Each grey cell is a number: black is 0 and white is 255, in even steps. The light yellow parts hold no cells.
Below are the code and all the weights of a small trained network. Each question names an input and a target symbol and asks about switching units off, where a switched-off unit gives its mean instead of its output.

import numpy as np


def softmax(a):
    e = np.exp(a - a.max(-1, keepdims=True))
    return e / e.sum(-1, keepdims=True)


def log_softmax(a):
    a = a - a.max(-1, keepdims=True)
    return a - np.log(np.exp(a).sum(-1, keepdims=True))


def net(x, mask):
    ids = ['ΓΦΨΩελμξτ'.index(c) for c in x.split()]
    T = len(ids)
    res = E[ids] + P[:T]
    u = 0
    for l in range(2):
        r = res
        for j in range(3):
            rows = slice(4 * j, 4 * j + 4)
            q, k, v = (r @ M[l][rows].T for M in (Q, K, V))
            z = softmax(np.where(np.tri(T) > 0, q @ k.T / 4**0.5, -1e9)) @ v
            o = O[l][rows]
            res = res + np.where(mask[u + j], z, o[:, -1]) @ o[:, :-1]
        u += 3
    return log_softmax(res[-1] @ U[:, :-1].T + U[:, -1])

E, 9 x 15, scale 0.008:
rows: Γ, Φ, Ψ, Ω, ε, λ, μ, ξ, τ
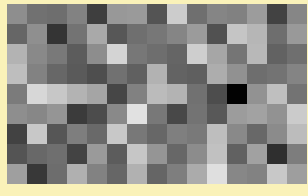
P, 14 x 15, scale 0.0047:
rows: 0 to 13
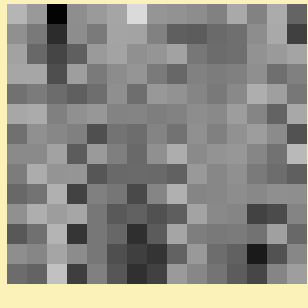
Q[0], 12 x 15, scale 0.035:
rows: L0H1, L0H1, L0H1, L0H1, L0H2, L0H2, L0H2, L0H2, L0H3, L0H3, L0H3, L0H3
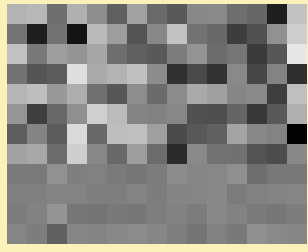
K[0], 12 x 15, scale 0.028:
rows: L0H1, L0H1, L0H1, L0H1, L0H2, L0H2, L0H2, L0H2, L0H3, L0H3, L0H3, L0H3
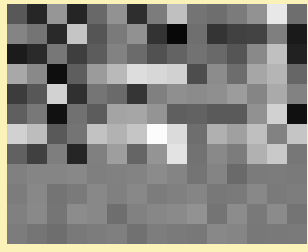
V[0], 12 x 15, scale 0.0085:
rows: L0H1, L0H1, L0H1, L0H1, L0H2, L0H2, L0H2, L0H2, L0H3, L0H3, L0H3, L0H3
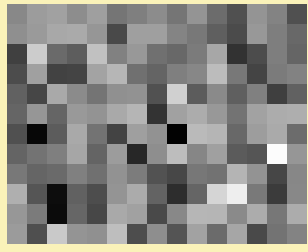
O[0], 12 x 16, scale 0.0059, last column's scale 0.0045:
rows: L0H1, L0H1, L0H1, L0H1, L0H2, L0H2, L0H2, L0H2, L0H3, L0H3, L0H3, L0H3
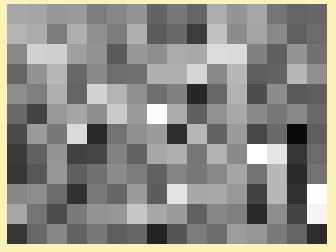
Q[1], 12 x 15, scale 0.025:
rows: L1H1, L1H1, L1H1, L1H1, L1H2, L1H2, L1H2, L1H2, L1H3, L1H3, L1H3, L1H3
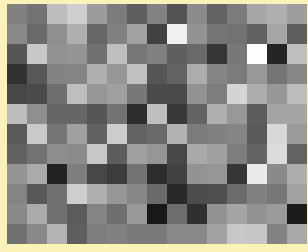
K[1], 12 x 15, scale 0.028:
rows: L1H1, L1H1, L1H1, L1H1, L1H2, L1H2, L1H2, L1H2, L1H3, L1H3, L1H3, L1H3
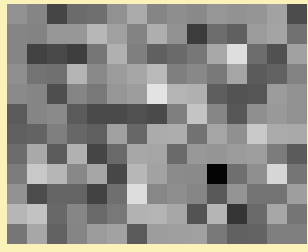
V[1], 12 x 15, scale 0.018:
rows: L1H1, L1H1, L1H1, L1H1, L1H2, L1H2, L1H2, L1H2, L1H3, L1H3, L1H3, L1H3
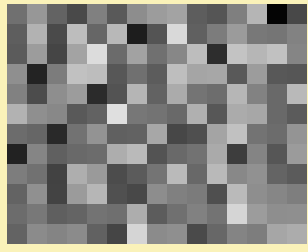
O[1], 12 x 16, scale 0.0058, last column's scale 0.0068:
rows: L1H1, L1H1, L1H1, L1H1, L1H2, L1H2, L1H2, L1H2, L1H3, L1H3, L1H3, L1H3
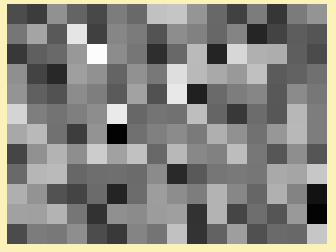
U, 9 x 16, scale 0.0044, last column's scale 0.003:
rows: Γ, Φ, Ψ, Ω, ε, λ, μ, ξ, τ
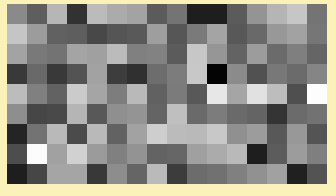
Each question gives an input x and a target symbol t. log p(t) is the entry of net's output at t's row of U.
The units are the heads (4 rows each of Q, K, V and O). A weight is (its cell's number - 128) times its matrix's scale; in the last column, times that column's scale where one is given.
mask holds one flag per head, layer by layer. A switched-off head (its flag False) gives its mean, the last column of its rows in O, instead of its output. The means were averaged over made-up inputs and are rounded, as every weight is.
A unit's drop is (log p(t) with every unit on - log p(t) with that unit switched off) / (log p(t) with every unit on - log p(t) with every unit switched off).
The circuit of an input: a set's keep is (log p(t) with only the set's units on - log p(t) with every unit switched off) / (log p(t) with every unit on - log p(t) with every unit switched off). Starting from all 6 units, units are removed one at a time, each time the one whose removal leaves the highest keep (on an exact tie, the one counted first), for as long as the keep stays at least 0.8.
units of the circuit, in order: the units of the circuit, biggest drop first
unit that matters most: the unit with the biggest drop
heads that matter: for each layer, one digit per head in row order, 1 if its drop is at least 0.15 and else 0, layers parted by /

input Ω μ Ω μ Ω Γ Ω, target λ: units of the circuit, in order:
(L0H2 L1H1 L1H2)
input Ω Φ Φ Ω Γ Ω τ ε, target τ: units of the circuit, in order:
(L0H2 L0H3 L1H2)
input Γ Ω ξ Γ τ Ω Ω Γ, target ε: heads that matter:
011 / 100
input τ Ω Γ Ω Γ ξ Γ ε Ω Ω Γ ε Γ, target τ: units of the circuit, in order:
(L0H3 L1H2 L0H2)
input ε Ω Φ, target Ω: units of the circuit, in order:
(L1H3 L0H3)
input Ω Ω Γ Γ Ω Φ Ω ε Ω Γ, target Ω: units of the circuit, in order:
(L0H2 L1H3 L1H1)
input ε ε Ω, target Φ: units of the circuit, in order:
(L0H3 L1H1)
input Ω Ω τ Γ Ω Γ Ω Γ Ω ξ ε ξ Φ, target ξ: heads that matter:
110 / 001
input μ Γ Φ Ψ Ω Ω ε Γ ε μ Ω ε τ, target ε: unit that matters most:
L0H1
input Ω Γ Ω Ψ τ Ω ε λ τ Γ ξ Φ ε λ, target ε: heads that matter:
100 / 000
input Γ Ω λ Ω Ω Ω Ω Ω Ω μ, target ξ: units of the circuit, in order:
(L1H1 L1H2)
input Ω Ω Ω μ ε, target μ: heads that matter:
110 / 010
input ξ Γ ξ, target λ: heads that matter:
011 / 110
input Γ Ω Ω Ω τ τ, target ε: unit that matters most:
L1H1
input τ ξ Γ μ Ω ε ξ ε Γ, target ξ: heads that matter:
111 / 110
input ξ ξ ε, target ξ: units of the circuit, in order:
(L0H2 L1H2)
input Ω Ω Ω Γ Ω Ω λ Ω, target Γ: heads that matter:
001 / 110
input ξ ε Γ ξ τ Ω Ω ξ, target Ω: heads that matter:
010 / 001
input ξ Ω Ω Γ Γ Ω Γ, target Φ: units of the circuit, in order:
(L0H2 L1H2 L1H1)
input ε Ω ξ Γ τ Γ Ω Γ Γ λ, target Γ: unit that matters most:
L0H2
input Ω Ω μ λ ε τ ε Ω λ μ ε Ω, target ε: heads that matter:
110 / 000
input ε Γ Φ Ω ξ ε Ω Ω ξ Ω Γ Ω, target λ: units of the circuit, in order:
(L0H3 L0H2 L1H1 L1H2)
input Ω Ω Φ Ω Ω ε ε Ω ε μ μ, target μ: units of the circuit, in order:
(L0H2 L0H1)
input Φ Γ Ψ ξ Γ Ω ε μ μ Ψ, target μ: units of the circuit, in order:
(L0H1 L1H2)
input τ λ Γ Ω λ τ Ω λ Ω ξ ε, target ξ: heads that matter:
110 / 000
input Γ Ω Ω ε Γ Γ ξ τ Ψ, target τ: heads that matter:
110 / 001
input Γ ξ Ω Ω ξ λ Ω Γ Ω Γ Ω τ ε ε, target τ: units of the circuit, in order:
(L1H2 L0H1)
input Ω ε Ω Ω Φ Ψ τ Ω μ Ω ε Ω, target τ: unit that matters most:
L0H3
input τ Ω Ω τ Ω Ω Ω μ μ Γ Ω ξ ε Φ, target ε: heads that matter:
100 / 000
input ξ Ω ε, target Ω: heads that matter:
010 / 101
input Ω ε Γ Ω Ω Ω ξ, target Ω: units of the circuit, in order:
(L1H3 L1H1)
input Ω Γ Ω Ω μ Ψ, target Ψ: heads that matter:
010 / 011
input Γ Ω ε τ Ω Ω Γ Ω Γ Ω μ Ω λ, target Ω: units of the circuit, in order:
(L0H2 L1H3 L1H1)
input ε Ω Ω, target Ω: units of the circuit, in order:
(L1H3 L0H3)
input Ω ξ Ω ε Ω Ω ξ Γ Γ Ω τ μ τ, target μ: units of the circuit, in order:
(L0H2 L0H1)
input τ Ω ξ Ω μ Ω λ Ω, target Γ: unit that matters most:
L1H1
